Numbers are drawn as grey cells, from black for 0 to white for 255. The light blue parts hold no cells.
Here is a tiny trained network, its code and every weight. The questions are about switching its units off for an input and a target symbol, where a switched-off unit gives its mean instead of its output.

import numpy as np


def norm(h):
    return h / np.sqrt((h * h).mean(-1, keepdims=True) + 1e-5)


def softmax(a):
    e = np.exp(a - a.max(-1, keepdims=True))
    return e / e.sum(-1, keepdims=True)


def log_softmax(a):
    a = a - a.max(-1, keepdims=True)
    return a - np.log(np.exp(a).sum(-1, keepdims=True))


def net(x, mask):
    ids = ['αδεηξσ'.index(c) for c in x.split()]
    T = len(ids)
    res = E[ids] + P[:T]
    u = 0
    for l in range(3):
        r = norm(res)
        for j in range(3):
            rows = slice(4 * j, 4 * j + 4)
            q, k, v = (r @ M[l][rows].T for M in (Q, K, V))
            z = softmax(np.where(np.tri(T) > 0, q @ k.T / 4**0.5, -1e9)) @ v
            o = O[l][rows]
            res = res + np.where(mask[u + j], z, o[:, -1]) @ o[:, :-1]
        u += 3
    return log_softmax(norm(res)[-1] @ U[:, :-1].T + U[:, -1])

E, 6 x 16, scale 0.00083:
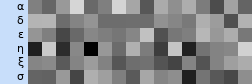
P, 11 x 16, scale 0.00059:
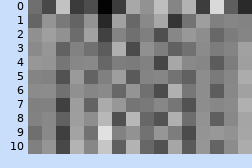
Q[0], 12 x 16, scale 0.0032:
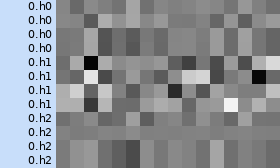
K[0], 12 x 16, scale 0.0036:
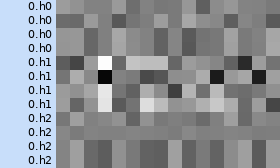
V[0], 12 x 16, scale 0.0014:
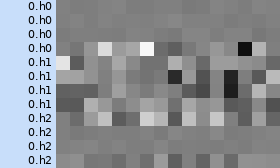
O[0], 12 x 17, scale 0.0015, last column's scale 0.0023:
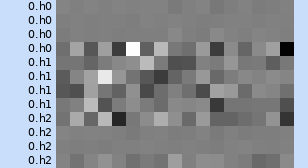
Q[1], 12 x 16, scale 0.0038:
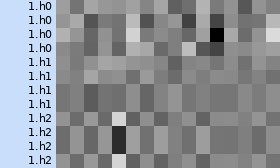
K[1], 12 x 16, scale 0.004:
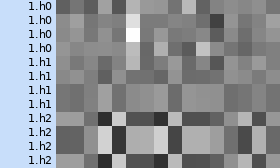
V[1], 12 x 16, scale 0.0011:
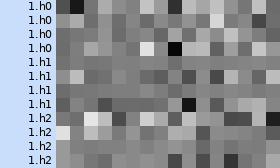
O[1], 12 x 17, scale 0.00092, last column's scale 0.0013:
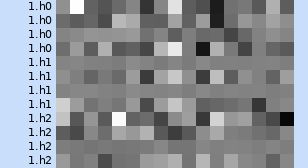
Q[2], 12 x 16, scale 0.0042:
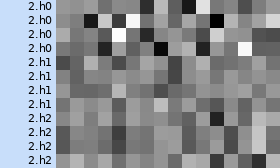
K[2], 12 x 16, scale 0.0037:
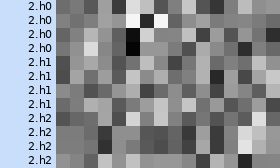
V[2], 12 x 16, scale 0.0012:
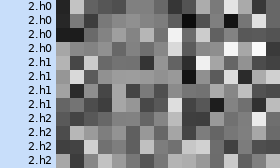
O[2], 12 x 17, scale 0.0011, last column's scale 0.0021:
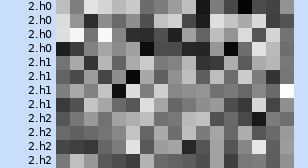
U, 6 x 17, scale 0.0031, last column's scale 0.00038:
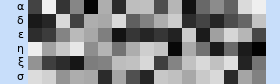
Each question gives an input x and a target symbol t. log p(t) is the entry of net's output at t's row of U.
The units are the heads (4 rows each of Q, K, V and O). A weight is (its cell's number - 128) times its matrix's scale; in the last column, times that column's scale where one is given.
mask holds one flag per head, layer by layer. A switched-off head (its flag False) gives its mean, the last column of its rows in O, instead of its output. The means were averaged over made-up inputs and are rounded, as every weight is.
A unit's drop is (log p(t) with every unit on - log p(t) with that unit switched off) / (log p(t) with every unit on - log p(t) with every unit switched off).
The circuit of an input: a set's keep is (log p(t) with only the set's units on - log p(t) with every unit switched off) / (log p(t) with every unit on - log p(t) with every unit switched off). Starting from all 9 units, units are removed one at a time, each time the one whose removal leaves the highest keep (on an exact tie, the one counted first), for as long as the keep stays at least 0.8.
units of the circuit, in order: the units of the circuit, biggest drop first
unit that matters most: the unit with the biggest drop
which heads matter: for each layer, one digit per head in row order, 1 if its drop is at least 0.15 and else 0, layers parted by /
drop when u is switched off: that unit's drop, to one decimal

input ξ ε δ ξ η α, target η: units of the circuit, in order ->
2.h0, 0.h0, 0.h1, 1.h0
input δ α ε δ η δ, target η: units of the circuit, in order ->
2.h0, 1.h2, 0.h0
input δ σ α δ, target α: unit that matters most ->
2.h2
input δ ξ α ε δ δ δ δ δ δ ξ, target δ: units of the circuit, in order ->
2.h0, 0.h1
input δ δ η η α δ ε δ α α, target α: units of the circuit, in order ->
0.h0, 1.h0
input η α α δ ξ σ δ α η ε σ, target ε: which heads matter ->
111 / 001 / 110
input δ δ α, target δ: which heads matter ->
110 / 100 / 111
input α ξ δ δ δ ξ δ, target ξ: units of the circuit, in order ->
2.h0, 2.h1, 0.h0
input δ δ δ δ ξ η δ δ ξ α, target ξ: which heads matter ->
000 / 000 / 110
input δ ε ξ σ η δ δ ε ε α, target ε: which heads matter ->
000 / 000 / 110
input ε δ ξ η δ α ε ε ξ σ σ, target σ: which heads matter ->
000 / 100 / 110
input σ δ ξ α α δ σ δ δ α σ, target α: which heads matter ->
111 / 000 / 100
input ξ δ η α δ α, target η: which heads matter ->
100 / 101 / 000
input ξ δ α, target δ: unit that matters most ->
0.h1
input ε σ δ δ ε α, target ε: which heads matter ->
100 / 000 / 110
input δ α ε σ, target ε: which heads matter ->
000 / 000 / 100
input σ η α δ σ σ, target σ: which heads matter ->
100 / 100 / 110
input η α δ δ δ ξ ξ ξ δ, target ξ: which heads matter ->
000 / 000 / 100
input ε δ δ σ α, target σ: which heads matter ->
100 / 000 / 110
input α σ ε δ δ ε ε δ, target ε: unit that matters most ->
2.h0
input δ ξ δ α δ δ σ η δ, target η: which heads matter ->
000 / 000 / 100
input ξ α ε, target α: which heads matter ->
000 / 000 / 000
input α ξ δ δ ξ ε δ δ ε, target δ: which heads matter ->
010 / 000 / 100
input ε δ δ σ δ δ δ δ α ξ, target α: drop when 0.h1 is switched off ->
0.2
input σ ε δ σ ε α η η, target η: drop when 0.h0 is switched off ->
0.2
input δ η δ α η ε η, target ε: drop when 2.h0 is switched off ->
0.9
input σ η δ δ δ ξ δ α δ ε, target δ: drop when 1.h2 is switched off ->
0.0
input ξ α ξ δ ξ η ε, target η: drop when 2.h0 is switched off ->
1.0
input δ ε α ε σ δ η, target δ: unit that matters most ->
1.h2
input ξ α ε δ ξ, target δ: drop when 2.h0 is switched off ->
0.1
